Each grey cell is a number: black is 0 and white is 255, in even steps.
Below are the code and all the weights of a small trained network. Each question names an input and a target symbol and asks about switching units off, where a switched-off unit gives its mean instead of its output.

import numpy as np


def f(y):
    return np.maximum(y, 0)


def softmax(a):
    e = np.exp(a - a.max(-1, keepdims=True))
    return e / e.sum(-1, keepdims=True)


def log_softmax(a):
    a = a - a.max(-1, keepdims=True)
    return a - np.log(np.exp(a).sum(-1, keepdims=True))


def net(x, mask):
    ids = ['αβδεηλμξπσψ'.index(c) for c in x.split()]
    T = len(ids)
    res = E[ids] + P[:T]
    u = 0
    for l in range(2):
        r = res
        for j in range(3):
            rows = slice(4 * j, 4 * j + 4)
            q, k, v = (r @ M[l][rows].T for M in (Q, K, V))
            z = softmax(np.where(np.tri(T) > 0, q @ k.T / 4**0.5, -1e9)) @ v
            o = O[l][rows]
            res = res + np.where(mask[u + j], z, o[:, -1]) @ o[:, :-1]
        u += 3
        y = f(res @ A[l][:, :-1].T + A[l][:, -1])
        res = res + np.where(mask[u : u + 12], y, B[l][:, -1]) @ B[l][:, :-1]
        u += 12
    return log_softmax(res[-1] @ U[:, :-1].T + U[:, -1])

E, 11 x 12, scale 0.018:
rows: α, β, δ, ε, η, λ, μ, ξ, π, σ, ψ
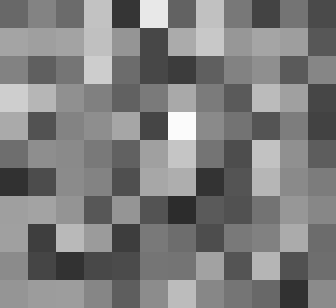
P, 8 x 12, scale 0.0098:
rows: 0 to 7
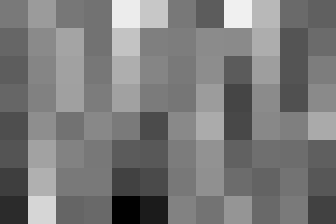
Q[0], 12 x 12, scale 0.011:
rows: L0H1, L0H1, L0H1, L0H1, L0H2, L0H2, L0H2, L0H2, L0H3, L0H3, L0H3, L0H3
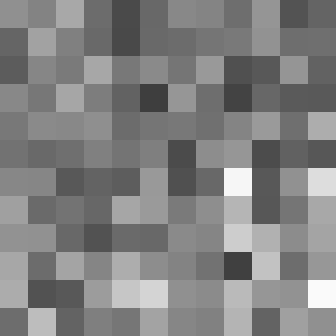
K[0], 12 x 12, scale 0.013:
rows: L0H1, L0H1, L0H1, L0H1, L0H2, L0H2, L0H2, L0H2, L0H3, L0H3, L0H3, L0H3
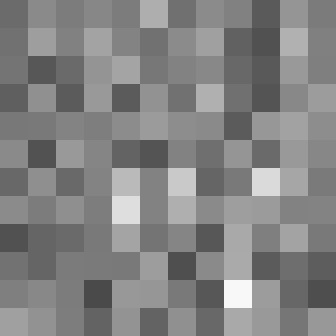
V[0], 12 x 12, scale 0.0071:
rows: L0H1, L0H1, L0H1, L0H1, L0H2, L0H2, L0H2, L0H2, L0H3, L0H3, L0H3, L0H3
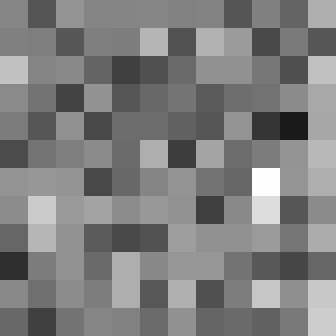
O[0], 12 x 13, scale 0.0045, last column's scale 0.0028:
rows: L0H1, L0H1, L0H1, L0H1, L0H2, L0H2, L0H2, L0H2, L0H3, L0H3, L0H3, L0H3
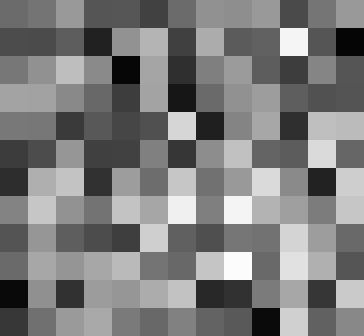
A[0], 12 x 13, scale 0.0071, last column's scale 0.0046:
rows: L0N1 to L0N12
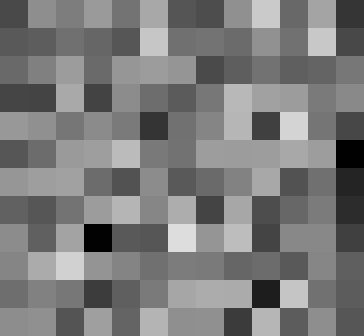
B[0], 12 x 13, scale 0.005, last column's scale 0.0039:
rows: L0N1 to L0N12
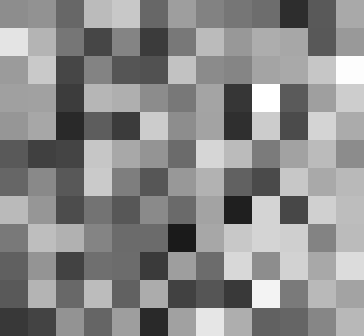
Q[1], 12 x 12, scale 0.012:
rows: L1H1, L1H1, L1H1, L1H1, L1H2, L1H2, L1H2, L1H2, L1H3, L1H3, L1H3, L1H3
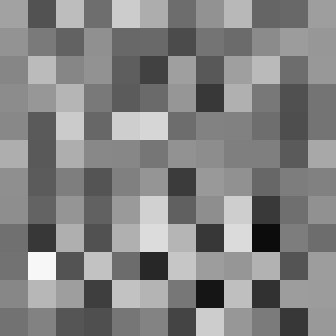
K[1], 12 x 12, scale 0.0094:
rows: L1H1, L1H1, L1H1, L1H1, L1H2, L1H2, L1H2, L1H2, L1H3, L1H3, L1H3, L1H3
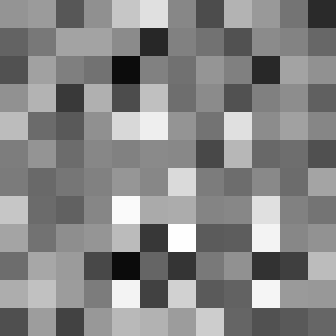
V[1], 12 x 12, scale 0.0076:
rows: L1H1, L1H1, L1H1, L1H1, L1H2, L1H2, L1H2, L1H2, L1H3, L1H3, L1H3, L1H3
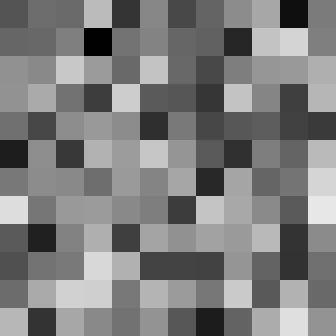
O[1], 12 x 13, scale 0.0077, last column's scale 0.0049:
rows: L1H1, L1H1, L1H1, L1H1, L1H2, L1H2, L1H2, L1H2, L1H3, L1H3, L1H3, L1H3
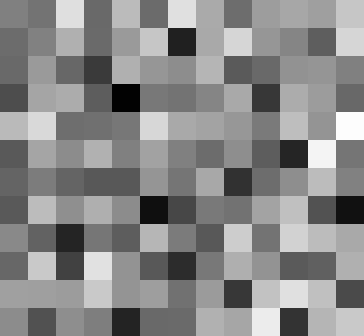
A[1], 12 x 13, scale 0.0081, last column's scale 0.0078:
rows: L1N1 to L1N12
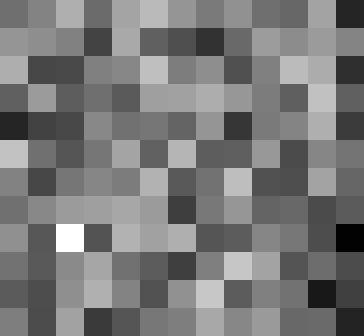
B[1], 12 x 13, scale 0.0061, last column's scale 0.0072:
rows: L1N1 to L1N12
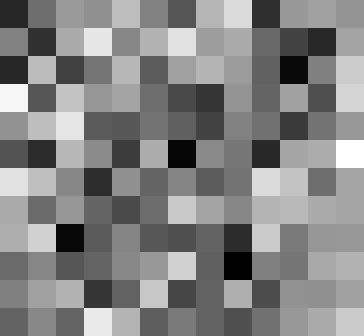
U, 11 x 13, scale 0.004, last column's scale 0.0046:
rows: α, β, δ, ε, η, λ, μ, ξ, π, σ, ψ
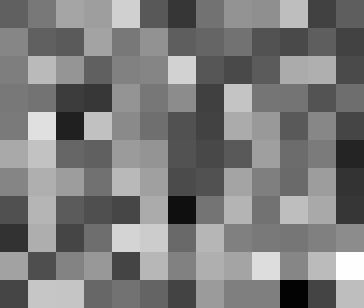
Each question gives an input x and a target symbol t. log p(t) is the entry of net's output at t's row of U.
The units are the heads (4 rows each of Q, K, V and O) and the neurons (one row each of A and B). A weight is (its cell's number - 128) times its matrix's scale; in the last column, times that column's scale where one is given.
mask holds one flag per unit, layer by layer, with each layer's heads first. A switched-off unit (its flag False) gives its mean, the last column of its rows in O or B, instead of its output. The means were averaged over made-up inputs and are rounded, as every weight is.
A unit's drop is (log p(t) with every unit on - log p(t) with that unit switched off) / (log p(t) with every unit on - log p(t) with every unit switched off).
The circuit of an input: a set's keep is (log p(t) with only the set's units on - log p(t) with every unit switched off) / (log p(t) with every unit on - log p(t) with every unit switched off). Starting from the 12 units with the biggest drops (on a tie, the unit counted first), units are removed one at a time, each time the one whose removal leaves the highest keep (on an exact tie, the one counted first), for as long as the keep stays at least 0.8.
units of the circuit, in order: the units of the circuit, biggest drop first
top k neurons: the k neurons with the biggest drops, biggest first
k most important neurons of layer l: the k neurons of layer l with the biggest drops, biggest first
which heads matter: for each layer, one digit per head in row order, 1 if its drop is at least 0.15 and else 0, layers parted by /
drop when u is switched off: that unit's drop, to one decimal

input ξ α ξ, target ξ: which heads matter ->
010 / 101
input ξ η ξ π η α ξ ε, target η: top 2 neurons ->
(L0N11; L0N5)
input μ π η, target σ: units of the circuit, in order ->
(L1H3)
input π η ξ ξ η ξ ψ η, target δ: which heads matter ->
100 / 101
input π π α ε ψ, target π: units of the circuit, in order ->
(L1H3; L0H1; L1N3)
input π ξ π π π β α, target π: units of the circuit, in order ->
(L1H3; L1N3)
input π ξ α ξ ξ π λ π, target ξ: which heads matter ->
101 / 101
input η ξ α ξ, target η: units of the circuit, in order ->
(L1H1; L0H3; L0H2)
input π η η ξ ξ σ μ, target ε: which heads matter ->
000 / 001
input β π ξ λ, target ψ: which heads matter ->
000 / 001
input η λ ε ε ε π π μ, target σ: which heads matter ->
000 / 101
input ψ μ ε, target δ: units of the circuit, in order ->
(L1H3; L0H2; L0H1)
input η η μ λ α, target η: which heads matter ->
001 / 101
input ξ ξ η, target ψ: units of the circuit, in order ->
(L1H3)
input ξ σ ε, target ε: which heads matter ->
000 / 001
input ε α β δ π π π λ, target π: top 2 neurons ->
(L1N3; L1N1)
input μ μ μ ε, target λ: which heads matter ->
010 / 001
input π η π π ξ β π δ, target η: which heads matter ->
000 / 011
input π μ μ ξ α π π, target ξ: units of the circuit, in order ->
(L0H1; L1H1; L0H2)
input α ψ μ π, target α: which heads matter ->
001 / 011
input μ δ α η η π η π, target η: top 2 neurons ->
(L1N3; L0N4)
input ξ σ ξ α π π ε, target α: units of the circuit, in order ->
(L1H2; L0H3)
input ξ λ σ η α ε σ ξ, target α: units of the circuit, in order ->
(L1H2; L0H3)
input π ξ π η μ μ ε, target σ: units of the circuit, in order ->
(L1H3; L1H2)
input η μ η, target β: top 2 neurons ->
(L1N6; L0N4)
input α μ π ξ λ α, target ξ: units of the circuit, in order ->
(L1H1; L0H1)
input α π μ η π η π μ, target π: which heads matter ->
000 / 101
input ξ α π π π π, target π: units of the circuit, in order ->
(L1H3; L1N3; L0H1; L0N4)
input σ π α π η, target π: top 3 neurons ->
(L1N3; L0N11; L0N5)
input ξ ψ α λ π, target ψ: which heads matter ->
111 / 010
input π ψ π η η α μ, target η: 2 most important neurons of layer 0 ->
(L0N4; L0N11)
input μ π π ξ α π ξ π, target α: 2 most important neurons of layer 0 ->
(L0N9; L0N2)
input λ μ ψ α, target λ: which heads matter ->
111 / 110
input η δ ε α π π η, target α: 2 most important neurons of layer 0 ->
(L0N11; L0N9)
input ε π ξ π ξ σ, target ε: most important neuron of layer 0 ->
(L0N12)
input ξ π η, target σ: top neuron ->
(L0N8)
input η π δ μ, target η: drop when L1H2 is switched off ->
0.2
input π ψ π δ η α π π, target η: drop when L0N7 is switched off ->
-0.1
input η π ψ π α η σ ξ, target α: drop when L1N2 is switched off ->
0.1
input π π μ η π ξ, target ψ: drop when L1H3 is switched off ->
0.9
